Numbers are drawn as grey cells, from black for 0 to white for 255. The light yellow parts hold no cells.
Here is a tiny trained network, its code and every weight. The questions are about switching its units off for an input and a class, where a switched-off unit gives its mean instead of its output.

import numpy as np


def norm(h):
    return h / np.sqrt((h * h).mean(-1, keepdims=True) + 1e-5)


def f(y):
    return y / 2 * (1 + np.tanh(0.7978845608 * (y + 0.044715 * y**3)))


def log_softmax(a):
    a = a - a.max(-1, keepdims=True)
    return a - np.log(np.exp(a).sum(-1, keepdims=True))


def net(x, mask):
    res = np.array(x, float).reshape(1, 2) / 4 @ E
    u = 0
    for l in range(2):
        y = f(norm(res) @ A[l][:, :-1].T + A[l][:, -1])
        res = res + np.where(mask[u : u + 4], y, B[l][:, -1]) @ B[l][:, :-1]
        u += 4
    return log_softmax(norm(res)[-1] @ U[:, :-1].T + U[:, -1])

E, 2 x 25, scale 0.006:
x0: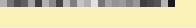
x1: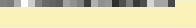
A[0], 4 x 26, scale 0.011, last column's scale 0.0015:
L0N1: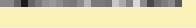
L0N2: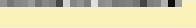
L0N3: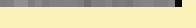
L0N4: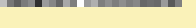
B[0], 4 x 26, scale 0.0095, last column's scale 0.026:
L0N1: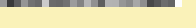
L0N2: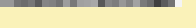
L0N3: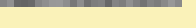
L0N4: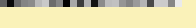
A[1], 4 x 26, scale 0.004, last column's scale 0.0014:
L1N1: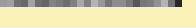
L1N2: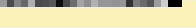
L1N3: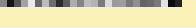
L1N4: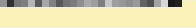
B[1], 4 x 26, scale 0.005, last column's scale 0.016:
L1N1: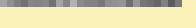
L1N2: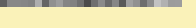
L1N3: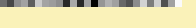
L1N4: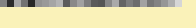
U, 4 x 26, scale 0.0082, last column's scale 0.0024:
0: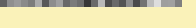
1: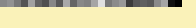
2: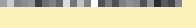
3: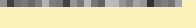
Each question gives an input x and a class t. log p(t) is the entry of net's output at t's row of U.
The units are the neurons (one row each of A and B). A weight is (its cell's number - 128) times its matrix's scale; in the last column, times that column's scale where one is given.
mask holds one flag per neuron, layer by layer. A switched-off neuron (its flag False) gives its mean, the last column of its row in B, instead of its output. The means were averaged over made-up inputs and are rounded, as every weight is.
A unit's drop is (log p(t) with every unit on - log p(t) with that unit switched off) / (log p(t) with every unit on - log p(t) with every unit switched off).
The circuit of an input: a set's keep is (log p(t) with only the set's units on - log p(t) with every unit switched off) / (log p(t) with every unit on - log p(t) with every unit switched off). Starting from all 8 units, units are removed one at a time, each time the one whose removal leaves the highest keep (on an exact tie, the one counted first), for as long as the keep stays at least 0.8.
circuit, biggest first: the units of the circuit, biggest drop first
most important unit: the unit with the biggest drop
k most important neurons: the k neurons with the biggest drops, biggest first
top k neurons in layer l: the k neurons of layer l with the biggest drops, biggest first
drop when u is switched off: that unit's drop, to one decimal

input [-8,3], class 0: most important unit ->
L0N1
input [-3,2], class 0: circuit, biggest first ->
[L0N2, L0N1, L0N4]
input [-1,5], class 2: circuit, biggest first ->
[L0N4, L0N1]
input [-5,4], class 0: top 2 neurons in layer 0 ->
[L0N2, L0N1]
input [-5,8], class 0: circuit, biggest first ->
[L0N1, L0N4]
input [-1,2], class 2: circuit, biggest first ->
[L0N4, L0N1, L1N3]
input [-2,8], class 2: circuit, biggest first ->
[L0N4, L0N1]
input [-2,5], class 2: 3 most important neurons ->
[L0N4, L0N1, L1N3]
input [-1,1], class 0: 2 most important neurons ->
[L0N2, L0N1]
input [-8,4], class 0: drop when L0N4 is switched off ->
0.1
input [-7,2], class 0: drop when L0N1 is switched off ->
0.9
